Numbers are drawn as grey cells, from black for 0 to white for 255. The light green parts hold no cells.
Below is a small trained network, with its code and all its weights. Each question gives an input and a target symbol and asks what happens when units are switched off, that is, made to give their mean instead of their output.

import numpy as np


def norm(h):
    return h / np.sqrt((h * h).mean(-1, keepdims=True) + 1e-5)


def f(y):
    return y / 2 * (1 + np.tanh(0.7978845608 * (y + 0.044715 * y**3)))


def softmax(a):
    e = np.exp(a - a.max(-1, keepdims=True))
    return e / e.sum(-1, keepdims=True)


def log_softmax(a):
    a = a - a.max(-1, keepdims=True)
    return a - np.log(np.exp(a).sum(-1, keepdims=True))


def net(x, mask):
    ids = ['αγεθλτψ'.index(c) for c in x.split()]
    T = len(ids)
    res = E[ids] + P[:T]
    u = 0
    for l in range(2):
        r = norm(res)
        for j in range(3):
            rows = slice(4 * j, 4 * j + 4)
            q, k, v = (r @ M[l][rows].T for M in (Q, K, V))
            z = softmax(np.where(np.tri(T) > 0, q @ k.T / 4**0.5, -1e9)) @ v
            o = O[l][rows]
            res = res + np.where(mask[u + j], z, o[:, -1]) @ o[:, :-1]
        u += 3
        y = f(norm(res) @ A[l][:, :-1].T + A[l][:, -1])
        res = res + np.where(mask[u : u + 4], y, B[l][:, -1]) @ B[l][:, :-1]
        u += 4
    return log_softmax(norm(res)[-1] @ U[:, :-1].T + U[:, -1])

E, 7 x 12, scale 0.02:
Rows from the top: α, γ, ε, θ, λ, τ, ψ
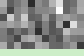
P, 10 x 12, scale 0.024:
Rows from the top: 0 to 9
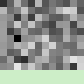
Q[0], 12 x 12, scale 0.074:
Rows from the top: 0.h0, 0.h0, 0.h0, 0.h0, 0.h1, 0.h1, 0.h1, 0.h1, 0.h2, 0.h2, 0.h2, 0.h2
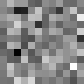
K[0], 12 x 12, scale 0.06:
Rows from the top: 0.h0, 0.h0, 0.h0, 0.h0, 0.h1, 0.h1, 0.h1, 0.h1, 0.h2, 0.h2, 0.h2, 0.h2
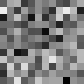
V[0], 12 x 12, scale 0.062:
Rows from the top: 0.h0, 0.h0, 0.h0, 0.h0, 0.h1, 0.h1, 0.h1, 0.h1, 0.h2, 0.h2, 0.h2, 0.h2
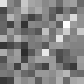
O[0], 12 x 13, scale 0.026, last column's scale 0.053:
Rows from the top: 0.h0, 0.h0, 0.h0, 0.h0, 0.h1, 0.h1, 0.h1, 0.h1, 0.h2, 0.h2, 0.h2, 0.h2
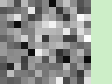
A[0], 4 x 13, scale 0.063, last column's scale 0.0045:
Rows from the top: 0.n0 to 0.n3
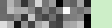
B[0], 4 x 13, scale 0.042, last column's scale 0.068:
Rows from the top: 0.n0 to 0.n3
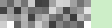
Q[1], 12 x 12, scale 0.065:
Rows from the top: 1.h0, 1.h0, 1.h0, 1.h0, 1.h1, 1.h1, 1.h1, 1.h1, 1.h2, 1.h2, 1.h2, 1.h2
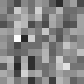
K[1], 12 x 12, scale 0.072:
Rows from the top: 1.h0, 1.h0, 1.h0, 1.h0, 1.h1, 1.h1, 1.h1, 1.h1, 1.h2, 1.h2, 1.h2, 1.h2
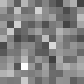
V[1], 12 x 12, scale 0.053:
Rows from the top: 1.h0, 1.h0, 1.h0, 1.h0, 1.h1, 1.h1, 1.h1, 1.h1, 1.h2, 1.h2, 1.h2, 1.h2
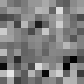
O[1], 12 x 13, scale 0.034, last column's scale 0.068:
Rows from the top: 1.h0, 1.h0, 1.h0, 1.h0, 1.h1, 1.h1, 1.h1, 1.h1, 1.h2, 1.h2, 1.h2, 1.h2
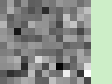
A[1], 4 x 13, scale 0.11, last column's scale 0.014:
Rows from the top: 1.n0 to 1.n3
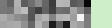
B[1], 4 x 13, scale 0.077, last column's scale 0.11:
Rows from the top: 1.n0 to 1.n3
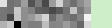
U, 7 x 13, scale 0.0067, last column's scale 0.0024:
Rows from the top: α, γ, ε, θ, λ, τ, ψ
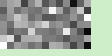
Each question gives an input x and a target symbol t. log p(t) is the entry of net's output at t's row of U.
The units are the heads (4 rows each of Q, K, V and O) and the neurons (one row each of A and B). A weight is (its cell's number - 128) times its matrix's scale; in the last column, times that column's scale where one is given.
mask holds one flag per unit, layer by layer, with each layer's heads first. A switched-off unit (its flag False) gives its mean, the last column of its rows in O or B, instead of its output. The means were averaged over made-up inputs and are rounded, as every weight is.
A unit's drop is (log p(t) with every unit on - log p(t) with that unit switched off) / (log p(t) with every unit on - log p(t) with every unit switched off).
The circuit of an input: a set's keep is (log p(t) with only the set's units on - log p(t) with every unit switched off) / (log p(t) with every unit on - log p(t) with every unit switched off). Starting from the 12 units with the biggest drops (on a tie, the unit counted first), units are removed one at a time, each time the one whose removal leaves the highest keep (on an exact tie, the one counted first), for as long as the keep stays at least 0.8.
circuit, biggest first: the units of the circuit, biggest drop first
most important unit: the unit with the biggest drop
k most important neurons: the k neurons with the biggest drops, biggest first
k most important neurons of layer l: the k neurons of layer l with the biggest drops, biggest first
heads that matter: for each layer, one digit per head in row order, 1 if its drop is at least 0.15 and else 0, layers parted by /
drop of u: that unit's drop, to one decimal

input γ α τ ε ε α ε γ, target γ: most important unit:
0.n1
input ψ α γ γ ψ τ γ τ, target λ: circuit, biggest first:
[0.h0, 0.n3]
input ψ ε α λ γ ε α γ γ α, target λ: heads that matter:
000 / 001
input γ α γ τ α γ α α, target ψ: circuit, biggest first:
[0.h0, 1.n0]
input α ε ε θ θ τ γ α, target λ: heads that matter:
110 / 100
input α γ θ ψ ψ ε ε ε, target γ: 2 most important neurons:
[0.n1, 0.n3]
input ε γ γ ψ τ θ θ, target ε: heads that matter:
100 / 001
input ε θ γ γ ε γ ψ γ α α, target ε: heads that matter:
101 / 001
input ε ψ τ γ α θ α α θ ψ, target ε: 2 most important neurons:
[0.n0, 0.n1]
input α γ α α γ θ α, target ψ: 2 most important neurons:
[0.n0, 0.n1]
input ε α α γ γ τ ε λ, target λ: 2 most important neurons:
[1.n3, 0.n3]
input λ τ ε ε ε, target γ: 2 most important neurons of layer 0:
[0.n1, 0.n2]
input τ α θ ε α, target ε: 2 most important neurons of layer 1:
[1.n1, 1.n3]
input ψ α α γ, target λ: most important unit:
0.n0
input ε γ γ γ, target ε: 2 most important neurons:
[0.n1, 0.n2]
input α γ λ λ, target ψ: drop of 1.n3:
0.1
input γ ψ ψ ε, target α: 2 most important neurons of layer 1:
[1.n3, 1.n2]
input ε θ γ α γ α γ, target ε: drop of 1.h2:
0.6
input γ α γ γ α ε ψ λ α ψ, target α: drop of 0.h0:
1.1
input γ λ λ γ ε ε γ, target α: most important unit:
0.h0
